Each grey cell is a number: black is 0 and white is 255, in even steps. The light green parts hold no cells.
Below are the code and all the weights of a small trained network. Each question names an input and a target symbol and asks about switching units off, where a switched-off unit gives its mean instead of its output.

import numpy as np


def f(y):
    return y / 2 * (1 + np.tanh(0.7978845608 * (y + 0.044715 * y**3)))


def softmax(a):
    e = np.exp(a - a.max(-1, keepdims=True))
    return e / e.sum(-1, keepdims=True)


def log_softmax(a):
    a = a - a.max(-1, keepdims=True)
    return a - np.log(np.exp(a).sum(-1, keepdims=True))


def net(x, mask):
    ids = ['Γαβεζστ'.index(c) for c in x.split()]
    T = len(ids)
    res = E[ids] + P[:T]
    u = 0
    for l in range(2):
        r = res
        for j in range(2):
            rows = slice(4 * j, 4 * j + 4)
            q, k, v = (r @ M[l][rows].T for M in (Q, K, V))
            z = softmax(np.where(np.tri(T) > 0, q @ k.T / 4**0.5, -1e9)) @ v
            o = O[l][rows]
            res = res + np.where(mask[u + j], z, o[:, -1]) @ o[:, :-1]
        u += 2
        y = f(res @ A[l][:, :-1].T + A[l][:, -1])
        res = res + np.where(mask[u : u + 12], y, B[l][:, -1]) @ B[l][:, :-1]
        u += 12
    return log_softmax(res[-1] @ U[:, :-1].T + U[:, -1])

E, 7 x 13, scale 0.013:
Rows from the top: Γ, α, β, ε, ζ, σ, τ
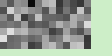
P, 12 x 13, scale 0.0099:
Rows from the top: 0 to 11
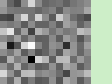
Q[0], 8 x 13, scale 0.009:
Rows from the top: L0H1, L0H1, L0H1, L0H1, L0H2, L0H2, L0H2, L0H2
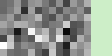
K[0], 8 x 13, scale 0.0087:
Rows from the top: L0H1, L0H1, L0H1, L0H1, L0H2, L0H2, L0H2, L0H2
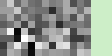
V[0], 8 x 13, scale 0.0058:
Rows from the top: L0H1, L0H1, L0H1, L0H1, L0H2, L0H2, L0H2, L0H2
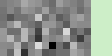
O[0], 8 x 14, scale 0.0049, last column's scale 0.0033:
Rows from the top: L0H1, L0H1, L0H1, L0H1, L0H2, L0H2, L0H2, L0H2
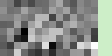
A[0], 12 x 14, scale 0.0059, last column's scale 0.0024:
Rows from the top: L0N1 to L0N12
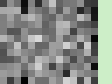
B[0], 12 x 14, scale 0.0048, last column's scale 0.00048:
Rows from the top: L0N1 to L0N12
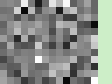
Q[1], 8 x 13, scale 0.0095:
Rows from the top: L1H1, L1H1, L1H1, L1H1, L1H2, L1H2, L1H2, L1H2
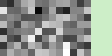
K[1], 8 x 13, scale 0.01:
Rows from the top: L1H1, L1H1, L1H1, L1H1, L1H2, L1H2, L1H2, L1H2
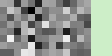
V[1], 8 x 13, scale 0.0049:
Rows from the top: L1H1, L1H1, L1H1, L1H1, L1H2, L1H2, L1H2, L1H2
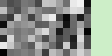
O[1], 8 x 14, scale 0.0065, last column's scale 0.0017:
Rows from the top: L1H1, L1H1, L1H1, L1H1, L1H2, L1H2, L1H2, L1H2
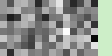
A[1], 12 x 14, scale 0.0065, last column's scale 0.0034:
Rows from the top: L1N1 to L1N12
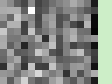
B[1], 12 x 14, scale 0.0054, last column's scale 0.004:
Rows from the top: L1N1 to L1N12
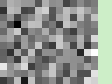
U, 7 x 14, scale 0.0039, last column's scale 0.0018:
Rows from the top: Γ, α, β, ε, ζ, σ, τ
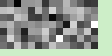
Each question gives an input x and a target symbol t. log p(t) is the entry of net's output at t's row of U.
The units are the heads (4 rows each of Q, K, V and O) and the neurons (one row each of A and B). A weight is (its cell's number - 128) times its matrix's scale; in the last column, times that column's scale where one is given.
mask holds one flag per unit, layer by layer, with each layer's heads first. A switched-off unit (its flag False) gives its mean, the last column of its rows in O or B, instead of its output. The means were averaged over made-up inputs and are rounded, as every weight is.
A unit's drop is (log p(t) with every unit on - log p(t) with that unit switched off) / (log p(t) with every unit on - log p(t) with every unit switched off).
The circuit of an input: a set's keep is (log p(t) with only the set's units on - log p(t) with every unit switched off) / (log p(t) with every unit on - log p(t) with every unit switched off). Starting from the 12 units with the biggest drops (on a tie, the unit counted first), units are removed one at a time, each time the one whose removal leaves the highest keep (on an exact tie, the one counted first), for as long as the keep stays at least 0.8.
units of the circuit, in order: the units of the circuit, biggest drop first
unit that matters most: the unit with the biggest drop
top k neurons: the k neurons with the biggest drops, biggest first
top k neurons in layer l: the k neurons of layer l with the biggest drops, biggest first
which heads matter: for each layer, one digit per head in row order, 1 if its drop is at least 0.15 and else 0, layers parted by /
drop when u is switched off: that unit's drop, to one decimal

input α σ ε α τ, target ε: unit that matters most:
L1H2
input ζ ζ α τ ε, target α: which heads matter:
00 / 01
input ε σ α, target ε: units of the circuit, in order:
[L1H2; L1N11; L0H2]
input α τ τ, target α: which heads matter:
00 / 01
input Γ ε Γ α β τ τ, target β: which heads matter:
01 / 00
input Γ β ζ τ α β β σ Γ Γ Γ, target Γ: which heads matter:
00 / 10
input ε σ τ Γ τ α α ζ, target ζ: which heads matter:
01 / 00
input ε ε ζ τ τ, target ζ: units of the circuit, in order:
[L1H1; L1N8; L0H2]
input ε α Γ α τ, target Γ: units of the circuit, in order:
[L1H1; L0H2]
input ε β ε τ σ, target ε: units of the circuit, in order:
[L1H2; L1N11]
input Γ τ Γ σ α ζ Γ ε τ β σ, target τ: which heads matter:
00 / 10
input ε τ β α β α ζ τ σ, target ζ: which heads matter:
00 / 10
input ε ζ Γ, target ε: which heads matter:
00 / 01
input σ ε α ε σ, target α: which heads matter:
00 / 01
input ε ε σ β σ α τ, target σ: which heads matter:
00 / 11
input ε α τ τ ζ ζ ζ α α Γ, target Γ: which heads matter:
01 / 00
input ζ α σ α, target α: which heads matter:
01 / 01
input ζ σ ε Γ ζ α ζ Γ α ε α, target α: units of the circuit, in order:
[L1H2]
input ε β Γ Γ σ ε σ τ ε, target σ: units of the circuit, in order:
[L1H1; L1H2]
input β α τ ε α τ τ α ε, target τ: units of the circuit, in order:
[L1H1; L1N12]
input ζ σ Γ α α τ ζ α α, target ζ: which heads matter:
00 / 10
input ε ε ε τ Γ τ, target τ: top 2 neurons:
[L1N12; L0N1]
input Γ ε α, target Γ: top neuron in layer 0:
[L0N9]
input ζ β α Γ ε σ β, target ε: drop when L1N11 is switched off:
0.2
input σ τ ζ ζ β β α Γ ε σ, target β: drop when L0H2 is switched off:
0.8
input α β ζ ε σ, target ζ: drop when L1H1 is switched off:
0.3
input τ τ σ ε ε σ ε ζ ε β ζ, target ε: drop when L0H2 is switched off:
0.1
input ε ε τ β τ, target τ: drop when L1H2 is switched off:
0.1
